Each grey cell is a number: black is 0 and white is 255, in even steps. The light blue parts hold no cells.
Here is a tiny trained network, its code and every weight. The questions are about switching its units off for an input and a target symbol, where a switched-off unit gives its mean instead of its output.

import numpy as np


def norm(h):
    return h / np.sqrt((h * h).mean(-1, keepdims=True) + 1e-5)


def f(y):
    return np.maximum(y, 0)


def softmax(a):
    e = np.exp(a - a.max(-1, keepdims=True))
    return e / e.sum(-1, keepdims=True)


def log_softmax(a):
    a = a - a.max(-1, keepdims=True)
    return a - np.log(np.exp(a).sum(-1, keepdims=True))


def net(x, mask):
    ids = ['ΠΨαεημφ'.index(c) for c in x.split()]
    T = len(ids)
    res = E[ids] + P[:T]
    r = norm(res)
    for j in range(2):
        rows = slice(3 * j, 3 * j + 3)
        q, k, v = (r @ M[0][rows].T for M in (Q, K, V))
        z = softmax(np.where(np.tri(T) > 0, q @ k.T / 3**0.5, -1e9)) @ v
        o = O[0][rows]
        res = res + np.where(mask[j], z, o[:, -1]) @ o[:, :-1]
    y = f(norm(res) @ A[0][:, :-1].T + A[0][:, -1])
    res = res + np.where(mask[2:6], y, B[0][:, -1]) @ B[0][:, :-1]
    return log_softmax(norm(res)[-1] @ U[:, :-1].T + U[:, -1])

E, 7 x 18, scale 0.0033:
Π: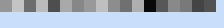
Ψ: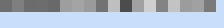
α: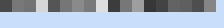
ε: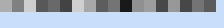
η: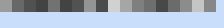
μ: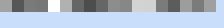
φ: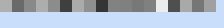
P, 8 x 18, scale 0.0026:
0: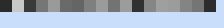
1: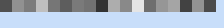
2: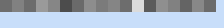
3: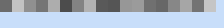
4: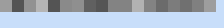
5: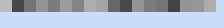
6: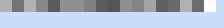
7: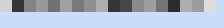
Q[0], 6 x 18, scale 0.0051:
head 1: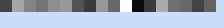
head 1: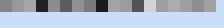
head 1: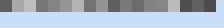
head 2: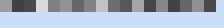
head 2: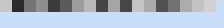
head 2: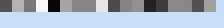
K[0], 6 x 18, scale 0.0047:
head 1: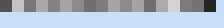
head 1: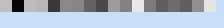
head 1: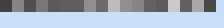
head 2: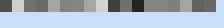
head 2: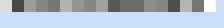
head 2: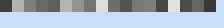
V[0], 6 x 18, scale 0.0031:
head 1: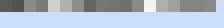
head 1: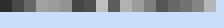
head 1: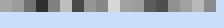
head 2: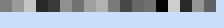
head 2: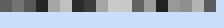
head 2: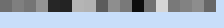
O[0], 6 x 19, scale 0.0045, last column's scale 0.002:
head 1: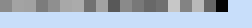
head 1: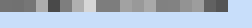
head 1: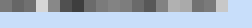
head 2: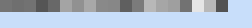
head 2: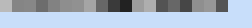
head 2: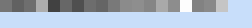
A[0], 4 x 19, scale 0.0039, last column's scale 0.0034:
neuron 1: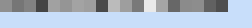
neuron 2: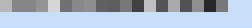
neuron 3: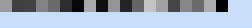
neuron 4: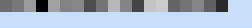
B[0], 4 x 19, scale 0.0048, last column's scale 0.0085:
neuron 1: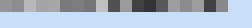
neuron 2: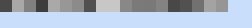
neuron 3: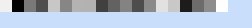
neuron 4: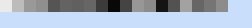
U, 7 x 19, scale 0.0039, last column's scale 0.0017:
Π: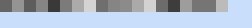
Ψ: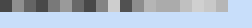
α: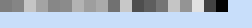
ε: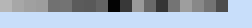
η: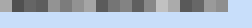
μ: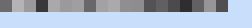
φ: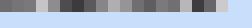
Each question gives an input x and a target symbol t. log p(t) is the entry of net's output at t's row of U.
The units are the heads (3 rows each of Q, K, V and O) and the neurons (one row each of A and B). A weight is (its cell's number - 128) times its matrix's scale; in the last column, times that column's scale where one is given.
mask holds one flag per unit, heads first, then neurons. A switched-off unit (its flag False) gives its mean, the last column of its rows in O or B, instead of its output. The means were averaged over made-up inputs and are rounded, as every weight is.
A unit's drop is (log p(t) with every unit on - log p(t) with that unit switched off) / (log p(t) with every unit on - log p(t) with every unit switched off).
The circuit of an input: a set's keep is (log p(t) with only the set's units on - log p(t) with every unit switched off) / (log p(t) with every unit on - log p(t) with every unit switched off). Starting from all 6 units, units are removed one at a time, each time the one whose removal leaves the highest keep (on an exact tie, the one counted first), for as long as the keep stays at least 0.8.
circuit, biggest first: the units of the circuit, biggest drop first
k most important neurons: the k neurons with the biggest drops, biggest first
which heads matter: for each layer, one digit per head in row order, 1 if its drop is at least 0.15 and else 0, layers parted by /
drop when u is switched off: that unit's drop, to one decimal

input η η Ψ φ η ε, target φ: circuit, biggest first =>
(head 2; neuron 3)
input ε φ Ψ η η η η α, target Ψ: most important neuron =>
(neuron 3)
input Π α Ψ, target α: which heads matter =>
10
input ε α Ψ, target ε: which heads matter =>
10
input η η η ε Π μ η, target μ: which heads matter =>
01
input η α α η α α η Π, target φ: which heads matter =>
11
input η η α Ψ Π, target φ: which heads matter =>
10
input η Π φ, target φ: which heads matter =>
01
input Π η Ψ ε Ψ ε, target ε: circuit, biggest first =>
(neuron 4; head 1; head 2; neuron 3)
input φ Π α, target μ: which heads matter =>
10
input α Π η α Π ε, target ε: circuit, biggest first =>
(neuron 4; head 2; head 1; neuron 3)
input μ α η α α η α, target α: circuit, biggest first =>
(head 1; head 2)
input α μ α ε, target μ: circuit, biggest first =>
(head 2; neuron 2)
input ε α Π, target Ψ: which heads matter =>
01
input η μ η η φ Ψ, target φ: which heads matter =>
01
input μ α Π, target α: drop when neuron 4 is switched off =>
0.0
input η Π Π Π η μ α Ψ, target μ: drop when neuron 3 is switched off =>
0.2
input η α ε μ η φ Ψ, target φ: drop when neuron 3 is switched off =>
0.1
